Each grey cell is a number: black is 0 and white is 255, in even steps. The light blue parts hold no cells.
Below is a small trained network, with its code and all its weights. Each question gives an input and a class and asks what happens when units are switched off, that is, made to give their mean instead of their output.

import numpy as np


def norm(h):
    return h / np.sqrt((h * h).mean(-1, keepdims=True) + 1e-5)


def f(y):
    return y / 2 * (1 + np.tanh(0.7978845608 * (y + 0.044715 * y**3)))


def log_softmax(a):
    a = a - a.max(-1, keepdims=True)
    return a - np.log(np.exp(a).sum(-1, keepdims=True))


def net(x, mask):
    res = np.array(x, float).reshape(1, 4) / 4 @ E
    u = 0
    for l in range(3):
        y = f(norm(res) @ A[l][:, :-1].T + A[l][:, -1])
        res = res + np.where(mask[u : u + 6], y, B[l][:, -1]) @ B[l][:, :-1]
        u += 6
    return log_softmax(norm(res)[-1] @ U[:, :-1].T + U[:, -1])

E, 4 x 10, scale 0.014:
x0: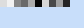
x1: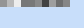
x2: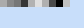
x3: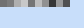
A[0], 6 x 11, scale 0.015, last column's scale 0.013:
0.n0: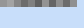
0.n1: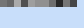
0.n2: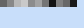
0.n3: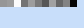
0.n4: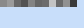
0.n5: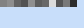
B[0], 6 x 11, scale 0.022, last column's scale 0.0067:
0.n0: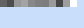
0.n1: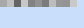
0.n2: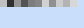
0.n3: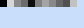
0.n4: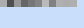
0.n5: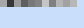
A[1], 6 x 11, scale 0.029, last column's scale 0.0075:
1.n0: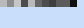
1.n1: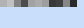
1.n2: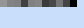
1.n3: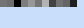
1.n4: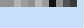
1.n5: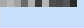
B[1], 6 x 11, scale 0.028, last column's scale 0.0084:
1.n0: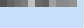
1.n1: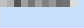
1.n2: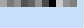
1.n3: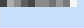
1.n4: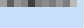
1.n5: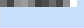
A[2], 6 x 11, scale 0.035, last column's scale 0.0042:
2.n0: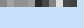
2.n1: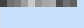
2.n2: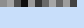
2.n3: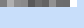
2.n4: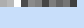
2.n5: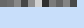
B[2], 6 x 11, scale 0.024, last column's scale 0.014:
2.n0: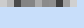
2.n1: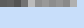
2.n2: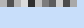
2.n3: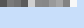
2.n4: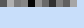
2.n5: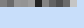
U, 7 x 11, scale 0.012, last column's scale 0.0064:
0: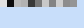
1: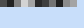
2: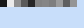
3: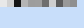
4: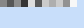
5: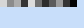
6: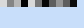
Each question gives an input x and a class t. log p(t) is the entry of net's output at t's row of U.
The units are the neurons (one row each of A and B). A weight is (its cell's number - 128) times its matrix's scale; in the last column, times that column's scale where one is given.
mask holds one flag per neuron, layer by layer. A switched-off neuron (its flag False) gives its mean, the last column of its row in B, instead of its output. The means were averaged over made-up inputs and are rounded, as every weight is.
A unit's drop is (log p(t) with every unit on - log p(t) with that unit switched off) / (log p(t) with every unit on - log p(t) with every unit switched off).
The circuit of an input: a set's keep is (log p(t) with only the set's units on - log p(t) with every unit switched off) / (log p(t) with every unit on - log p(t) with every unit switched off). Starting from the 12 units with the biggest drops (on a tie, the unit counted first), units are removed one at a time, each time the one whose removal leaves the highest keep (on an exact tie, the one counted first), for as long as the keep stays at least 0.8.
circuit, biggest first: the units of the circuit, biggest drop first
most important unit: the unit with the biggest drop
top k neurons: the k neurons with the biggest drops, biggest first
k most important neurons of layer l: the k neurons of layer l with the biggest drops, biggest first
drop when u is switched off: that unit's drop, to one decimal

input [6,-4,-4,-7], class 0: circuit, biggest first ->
2.n2
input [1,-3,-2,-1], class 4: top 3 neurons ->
2.n3, 0.n0, 2.n4
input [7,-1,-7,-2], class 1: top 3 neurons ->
1.n5, 0.n1, 0.n2
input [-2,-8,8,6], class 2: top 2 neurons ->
1.n3, 2.n0
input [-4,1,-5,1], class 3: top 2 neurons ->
2.n0, 0.n0
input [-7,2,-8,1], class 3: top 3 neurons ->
2.n0, 0.n0, 1.n5
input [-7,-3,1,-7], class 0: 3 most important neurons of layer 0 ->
0.n0, 0.n5, 0.n4
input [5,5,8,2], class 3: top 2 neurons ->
1.n1, 0.n1
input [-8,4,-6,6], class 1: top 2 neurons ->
2.n5, 1.n4
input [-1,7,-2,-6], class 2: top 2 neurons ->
0.n3, 0.n2
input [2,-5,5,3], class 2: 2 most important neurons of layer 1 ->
1.n3, 1.n4
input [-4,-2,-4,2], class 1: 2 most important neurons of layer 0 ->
0.n1, 0.n2
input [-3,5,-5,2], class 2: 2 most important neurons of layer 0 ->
0.n3, 0.n1
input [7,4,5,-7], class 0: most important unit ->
2.n2
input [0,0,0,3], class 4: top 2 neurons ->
0.n2, 2.n2
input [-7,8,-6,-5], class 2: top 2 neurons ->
2.n4, 0.n0
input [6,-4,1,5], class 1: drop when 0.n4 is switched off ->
0.1
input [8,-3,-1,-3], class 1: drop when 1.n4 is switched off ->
0.0
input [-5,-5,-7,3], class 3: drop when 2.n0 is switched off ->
0.1
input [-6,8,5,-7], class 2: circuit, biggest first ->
2.n4
